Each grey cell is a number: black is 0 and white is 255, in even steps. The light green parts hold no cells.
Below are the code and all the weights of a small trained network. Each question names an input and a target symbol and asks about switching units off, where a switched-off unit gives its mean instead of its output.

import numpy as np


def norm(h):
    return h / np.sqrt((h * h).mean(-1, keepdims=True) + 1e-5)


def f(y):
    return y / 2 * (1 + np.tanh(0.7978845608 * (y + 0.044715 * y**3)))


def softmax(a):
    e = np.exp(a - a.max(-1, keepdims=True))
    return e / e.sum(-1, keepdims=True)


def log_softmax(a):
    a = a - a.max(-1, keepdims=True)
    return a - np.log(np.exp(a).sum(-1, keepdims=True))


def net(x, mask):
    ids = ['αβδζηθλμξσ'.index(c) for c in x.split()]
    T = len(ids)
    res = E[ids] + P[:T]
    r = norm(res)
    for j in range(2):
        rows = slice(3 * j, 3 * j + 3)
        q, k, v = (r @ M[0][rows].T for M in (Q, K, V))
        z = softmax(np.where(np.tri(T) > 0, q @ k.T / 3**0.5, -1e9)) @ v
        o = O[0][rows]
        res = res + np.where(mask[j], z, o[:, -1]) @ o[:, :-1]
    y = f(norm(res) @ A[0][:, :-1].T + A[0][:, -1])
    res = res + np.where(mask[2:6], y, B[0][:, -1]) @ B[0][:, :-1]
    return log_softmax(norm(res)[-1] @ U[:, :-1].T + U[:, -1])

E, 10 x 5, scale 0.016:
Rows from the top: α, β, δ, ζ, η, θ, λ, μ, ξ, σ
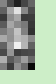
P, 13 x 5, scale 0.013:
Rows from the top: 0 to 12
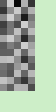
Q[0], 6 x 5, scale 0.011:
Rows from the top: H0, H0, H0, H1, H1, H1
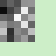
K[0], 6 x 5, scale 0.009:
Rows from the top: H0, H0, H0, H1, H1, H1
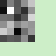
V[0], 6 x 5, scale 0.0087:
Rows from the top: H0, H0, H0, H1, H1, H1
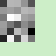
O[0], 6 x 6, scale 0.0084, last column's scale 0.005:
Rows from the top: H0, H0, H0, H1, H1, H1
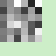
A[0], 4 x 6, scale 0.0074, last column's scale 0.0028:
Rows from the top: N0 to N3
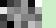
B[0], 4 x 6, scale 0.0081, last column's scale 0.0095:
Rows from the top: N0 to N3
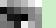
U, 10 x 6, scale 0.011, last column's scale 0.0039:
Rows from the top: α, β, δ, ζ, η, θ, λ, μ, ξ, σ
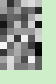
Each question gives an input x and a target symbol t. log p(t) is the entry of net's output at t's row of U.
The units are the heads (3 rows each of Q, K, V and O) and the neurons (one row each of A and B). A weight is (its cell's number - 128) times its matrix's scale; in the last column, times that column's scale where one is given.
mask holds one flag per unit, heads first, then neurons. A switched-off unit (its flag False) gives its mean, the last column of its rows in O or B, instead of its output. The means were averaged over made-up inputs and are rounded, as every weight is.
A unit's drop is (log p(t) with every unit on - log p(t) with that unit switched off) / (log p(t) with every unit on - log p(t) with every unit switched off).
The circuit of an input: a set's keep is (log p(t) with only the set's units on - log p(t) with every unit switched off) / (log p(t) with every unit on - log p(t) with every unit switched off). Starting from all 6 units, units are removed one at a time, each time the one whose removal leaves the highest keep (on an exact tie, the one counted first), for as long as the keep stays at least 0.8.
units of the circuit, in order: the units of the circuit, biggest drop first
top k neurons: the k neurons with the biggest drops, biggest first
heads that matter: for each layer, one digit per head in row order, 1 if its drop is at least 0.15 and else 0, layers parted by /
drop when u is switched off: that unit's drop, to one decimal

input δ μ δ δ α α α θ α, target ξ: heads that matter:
10
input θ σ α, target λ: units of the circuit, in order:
(H1; H0)
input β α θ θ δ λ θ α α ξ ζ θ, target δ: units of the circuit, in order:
(N1; H0; N0)
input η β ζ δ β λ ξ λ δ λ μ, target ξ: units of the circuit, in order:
(N0; N1)
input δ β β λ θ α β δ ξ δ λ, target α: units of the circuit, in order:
(H0)
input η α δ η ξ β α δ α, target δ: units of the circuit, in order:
(N0; H0)
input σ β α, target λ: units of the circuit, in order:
(H0; H1)
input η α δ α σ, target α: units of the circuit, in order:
(H0; N0)
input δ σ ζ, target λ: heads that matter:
11
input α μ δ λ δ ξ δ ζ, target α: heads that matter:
01
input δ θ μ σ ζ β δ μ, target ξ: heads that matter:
00
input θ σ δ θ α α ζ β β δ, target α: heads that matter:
10
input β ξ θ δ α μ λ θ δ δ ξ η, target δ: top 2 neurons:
(N0; N1)
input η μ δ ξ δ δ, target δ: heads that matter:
11
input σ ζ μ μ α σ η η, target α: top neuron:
(N0)
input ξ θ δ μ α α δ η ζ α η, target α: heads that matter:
10
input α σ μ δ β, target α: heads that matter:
11
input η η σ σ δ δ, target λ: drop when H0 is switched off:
0.6
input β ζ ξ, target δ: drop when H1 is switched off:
0.0
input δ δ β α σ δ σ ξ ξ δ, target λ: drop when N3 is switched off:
0.1
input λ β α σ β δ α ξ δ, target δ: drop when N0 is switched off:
0.2
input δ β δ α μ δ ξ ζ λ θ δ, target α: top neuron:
(N3)
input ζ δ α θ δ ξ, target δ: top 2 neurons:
(N0; N1)
